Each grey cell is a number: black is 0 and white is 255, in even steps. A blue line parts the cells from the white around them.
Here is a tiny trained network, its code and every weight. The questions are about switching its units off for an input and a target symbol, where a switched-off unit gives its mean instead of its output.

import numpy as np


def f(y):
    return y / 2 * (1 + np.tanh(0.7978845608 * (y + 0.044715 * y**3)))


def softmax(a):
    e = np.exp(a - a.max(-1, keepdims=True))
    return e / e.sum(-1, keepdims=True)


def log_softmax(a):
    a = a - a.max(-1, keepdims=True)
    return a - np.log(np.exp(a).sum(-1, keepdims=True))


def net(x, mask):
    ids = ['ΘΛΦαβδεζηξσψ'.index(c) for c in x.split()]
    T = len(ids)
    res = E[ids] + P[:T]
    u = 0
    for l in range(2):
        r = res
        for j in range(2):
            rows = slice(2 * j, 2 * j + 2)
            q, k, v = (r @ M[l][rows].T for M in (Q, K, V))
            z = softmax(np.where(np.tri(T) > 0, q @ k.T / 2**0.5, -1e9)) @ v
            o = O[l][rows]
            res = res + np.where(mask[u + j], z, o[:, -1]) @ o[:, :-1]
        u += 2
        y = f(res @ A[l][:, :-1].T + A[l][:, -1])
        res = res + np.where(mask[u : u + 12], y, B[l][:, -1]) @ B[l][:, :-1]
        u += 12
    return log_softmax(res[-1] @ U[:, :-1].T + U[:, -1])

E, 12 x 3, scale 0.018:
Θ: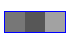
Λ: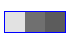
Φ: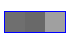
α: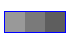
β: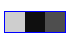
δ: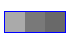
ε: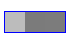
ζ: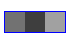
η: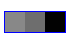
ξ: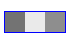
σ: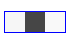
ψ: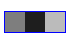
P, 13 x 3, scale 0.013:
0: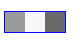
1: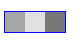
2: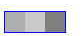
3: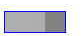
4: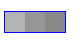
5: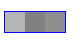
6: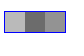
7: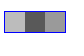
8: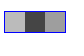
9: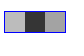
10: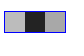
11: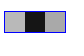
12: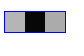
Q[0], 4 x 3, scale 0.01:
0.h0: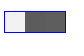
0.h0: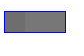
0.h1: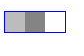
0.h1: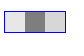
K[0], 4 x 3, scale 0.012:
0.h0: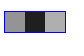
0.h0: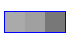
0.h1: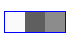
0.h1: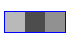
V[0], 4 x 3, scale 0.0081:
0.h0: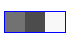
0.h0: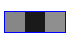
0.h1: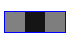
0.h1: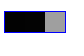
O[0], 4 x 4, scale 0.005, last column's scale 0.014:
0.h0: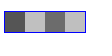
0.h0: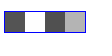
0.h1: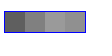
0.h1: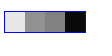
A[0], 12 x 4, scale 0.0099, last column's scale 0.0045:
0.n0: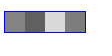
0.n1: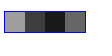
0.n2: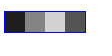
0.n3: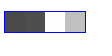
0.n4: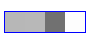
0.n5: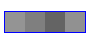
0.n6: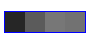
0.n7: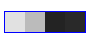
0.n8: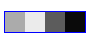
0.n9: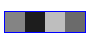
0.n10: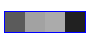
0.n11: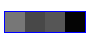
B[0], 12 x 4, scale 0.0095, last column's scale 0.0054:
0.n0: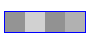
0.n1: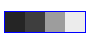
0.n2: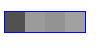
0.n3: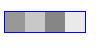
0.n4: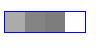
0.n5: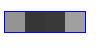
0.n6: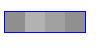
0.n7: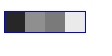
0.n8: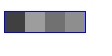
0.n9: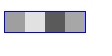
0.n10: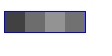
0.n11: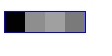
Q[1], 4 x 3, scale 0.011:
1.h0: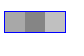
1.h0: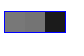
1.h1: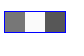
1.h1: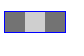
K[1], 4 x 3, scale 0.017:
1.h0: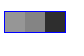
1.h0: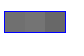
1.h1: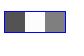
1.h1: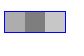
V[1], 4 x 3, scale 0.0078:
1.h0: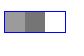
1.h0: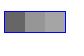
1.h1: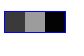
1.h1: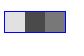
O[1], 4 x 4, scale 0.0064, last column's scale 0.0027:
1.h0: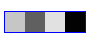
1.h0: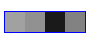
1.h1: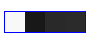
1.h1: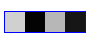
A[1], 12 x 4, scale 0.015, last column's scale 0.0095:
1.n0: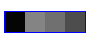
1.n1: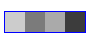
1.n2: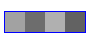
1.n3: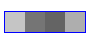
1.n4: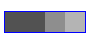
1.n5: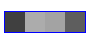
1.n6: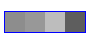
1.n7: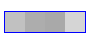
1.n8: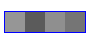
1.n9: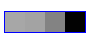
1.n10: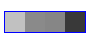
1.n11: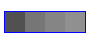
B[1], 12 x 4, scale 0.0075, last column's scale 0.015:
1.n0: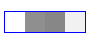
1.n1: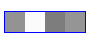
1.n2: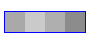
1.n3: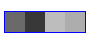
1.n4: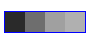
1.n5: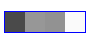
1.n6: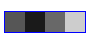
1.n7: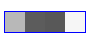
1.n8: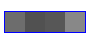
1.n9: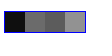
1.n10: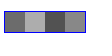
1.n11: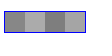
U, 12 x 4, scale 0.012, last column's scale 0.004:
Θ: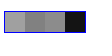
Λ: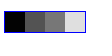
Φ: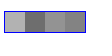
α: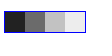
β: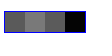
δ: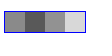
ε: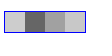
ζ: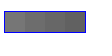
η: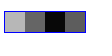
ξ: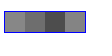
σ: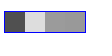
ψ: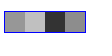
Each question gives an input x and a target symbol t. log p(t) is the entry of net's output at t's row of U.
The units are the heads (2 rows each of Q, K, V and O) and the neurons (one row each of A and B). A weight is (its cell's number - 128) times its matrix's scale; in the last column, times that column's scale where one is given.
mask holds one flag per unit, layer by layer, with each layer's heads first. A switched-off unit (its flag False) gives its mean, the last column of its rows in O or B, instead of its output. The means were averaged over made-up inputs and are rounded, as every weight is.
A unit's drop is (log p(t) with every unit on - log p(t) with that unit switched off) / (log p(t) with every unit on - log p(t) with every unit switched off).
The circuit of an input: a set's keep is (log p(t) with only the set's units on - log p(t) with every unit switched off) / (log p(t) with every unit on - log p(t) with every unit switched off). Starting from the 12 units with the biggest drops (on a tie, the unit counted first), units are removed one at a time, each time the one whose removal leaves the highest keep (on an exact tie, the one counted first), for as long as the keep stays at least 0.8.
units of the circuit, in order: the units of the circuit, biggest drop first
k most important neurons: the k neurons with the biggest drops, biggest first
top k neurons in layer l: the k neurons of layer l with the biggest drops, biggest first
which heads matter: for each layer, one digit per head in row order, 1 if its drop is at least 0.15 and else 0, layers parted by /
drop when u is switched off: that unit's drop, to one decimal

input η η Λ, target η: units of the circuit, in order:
1.h1
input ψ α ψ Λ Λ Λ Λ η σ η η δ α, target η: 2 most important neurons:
1.n5; 0.n1
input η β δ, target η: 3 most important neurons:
1.n5; 1.n4; 0.n1
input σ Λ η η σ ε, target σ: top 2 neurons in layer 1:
1.n7; 1.n5
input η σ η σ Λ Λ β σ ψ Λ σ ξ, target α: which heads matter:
01 / 11
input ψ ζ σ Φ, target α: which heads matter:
00 / 11
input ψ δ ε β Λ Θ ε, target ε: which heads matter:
10 / 01
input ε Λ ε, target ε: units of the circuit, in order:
0.h0; 1.h1; 1.n5
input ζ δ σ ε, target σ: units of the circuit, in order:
1.h1; 0.n0
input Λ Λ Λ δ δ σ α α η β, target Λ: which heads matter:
00 / 01
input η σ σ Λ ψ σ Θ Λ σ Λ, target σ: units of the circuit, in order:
0.h0; 1.h1
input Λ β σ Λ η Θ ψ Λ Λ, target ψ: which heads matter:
10 / 01
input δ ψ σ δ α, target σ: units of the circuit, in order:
1.h1; 1.n6; 0.n0
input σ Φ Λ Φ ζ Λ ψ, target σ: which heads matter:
00 / 01
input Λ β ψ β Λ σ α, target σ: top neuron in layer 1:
1.n7
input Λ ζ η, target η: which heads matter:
10 / 01
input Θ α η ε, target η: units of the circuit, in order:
1.h1; 1.n5
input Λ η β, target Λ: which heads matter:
10 / 01
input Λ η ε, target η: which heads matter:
00 / 01
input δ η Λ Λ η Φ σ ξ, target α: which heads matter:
10 / 11
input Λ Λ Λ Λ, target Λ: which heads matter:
11 / 00
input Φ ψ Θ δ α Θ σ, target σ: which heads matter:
00 / 01
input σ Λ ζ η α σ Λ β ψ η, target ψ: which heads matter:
10 / 00
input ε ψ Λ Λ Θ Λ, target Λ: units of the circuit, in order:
1.n0
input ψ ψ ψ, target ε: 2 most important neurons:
1.n7; 0.n7
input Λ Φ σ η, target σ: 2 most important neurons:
1.n0; 0.n7
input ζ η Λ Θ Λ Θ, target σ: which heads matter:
01 / 01
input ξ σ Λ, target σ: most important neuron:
0.n7
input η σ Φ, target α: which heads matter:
10 / 11
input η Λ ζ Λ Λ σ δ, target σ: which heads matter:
10 / 01
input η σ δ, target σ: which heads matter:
00 / 01
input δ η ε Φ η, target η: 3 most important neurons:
1.n0; 0.n1; 0.n7
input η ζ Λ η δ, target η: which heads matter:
00 / 01
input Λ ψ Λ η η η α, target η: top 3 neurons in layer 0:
0.n1; 0.n7; 0.n5
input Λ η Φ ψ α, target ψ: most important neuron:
1.n0
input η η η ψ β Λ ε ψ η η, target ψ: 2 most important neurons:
1.n0; 0.n6
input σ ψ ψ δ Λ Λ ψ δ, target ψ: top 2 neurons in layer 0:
0.n2; 0.n1
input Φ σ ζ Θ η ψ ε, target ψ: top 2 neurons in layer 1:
1.n4; 1.n3
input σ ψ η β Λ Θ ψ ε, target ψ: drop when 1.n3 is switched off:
0.2
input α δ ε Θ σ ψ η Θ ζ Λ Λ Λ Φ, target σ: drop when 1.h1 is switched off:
0.2
